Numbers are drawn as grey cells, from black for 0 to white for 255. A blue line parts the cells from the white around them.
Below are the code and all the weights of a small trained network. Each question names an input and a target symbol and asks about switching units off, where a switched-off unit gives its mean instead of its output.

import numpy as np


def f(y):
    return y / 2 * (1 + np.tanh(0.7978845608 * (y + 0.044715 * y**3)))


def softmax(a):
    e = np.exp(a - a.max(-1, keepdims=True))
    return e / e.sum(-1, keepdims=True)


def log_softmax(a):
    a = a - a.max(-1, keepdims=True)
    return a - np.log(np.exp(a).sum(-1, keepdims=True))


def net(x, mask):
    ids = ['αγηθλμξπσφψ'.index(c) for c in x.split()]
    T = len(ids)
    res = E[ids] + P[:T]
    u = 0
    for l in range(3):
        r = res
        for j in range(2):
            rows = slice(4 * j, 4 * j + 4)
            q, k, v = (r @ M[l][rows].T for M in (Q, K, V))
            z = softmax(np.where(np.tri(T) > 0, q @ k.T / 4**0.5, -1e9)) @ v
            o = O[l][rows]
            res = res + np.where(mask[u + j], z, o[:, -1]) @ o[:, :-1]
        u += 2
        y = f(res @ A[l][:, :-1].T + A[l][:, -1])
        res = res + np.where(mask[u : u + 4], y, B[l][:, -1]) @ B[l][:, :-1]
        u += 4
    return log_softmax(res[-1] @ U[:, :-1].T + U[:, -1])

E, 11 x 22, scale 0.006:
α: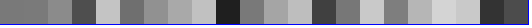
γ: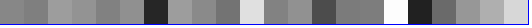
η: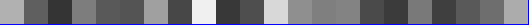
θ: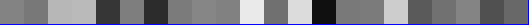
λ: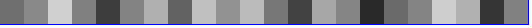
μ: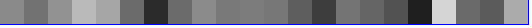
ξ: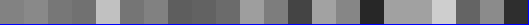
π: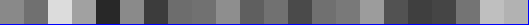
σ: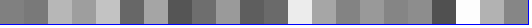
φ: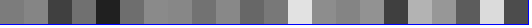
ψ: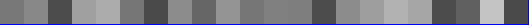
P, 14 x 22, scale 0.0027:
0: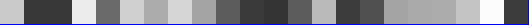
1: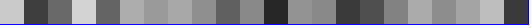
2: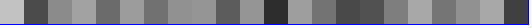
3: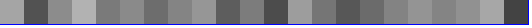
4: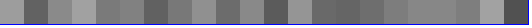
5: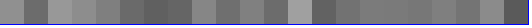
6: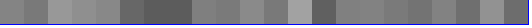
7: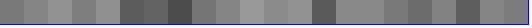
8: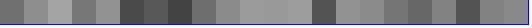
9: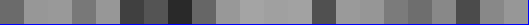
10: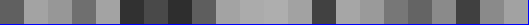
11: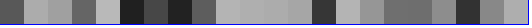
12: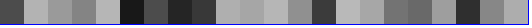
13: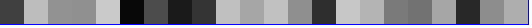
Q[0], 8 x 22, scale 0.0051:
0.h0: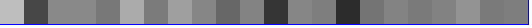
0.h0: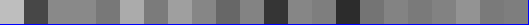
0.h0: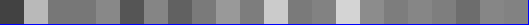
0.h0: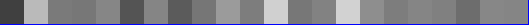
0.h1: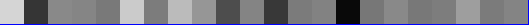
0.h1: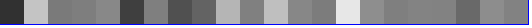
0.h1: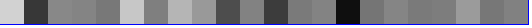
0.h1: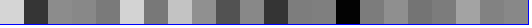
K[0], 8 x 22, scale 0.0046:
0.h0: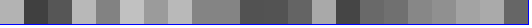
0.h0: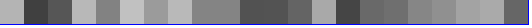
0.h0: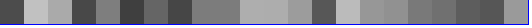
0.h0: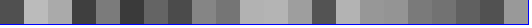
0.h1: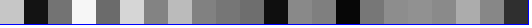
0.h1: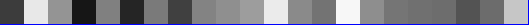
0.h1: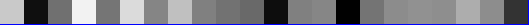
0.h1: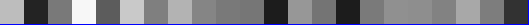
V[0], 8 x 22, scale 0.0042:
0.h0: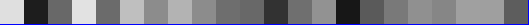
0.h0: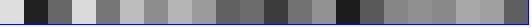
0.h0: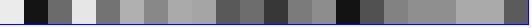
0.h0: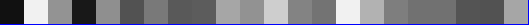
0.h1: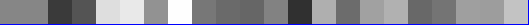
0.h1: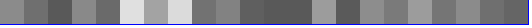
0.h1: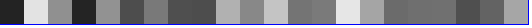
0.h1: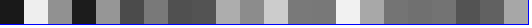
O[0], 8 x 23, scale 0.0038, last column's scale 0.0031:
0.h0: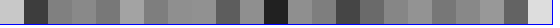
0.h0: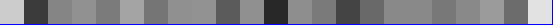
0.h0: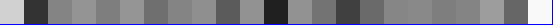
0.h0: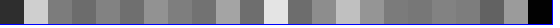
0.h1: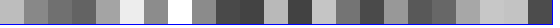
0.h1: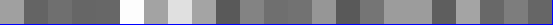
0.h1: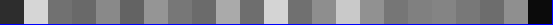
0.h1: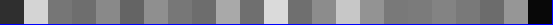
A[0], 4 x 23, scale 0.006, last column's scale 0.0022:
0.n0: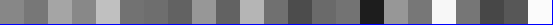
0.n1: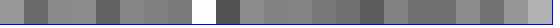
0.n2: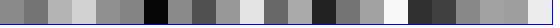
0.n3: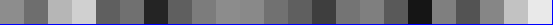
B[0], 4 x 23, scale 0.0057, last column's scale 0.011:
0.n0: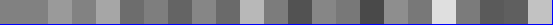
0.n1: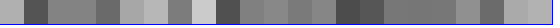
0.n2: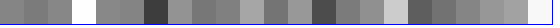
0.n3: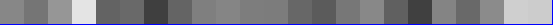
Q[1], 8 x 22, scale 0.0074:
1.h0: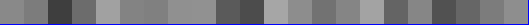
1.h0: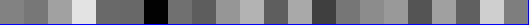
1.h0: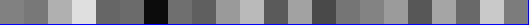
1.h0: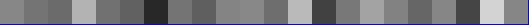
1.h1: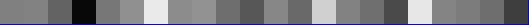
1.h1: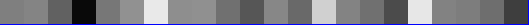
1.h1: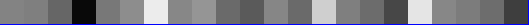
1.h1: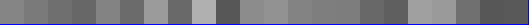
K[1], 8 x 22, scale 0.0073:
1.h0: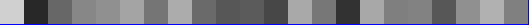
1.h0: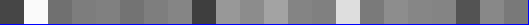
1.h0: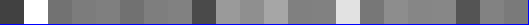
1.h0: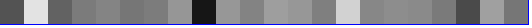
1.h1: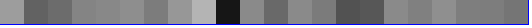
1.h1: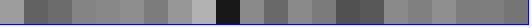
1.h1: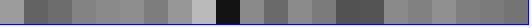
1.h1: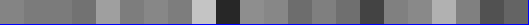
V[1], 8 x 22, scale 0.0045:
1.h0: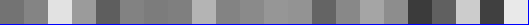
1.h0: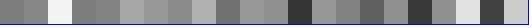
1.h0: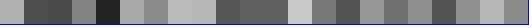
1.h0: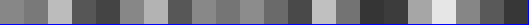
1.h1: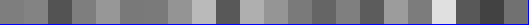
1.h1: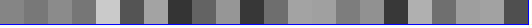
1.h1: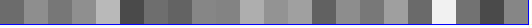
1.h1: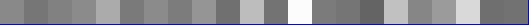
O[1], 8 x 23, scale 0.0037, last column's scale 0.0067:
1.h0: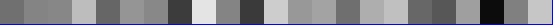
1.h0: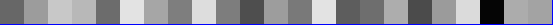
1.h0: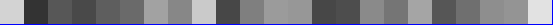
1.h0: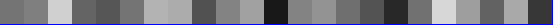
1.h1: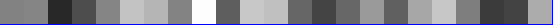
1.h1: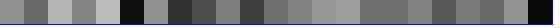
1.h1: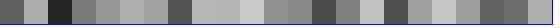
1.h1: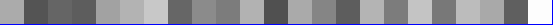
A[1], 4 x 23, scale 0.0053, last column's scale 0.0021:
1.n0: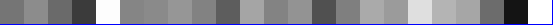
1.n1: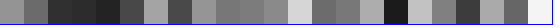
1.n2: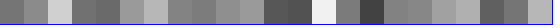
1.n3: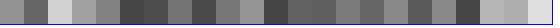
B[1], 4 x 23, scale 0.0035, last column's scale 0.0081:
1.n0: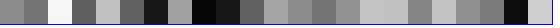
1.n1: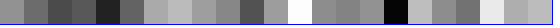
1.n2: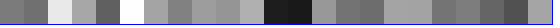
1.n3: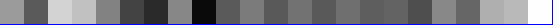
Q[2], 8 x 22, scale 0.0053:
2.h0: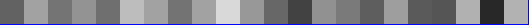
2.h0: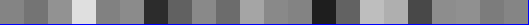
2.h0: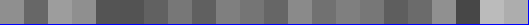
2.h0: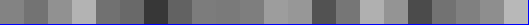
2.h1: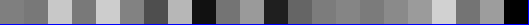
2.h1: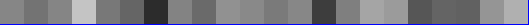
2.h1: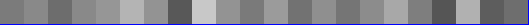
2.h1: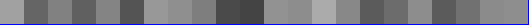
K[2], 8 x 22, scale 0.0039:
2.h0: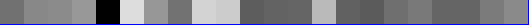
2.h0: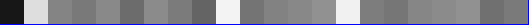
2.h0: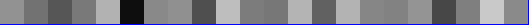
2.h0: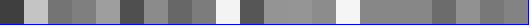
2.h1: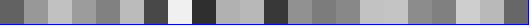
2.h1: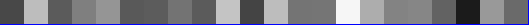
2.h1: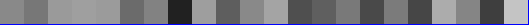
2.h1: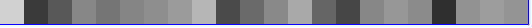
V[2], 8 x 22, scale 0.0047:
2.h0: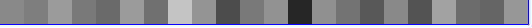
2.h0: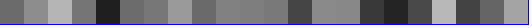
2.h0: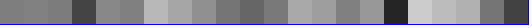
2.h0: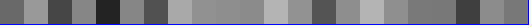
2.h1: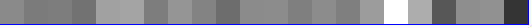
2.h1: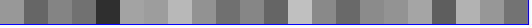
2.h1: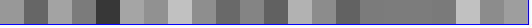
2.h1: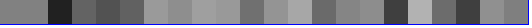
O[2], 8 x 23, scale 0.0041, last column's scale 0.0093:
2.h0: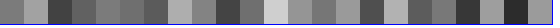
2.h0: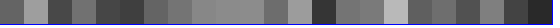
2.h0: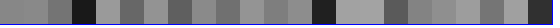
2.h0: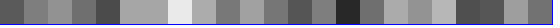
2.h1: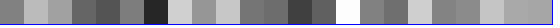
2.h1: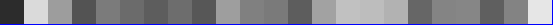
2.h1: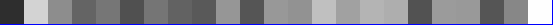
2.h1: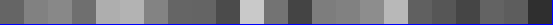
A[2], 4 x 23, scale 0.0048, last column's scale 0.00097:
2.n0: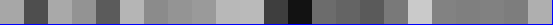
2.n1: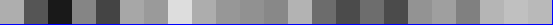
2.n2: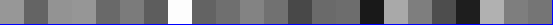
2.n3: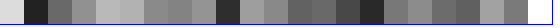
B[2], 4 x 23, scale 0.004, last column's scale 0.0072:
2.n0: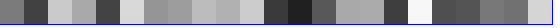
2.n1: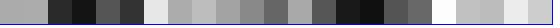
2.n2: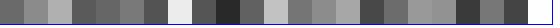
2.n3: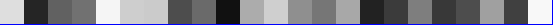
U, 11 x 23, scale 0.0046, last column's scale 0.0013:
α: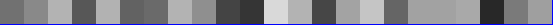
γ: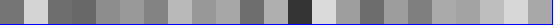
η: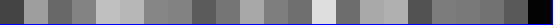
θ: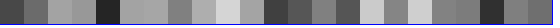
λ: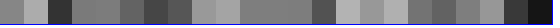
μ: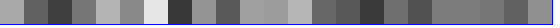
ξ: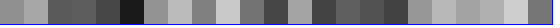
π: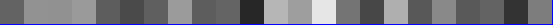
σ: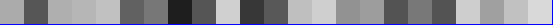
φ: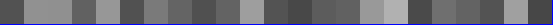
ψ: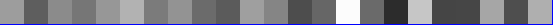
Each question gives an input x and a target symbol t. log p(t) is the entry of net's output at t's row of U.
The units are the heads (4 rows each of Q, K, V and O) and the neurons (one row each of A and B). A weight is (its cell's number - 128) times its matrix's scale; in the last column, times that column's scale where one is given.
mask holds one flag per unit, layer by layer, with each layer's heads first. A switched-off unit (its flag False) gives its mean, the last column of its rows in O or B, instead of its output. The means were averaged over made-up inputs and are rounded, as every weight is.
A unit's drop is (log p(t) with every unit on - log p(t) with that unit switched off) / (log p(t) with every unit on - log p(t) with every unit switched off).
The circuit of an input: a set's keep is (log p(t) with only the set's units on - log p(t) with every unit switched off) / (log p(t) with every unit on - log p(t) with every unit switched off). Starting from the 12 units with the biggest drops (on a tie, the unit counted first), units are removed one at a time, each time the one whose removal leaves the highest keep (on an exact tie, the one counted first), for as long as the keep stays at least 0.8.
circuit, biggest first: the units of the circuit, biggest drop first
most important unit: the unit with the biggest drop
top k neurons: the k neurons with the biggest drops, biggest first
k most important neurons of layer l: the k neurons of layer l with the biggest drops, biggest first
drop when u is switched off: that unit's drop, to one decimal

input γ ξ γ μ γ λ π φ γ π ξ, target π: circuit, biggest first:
(2.h0; 1.h1; 0.n0)
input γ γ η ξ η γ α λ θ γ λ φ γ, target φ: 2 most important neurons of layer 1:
(1.n1; 1.n3)
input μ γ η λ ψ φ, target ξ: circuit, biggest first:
(1.h0; 2.n1; 1.n1)
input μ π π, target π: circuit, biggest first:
(2.h0; 1.h1; 2.n2; 0.n3)
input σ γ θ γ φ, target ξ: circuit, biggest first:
(1.h0; 1.n1; 2.n1)
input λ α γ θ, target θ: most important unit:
0.h0
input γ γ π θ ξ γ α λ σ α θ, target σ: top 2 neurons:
(0.n0; 0.n2)
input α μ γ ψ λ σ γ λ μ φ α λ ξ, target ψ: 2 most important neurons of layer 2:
(2.n1; 2.n0)
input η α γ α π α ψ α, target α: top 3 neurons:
(0.n2; 0.n3; 1.n0)
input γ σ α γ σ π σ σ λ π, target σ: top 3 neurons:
(1.n3; 0.n3; 0.n0)
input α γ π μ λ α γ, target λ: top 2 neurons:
(0.n2; 1.n3)
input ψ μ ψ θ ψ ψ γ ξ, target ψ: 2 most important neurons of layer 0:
(0.n0; 0.n1)
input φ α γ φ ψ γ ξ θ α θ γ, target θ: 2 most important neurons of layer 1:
(1.n3; 1.n0)
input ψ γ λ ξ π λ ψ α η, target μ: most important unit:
2.h1
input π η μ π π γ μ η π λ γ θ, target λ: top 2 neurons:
(0.n2; 1.n3)
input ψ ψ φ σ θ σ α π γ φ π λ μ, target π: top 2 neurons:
(0.n0; 0.n3)
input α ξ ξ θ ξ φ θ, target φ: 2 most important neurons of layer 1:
(1.n1; 1.n3)
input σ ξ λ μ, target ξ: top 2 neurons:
(0.n3; 1.n0)
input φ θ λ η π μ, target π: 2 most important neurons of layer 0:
(0.n0; 0.n3)
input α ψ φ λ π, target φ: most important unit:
2.h1
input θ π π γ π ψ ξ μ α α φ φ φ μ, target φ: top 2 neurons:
(1.n1; 0.n2)
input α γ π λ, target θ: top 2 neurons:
(0.n2; 1.n2)
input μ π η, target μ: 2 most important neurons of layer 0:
(0.n2; 0.n1)
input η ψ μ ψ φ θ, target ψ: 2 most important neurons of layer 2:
(2.n2; 2.n0)
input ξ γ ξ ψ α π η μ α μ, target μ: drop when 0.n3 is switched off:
0.2
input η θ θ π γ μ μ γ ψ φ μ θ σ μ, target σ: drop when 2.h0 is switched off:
0.2
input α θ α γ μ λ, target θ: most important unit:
1.h0
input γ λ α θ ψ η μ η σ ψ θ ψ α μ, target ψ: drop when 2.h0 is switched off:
0.1
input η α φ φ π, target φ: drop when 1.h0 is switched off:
0.3
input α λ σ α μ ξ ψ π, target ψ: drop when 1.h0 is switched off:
0.6
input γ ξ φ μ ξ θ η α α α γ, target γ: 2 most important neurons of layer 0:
(0.n1; 0.n3)
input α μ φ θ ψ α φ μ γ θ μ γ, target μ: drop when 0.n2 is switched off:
0.0
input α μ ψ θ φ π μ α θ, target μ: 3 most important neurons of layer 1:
(1.n3; 1.n2; 1.n1)
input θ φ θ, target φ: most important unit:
2.h1
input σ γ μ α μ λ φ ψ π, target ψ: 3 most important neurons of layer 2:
(2.n2; 2.n0; 2.n3)
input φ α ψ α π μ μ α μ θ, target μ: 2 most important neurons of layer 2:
(2.n3; 2.n1)
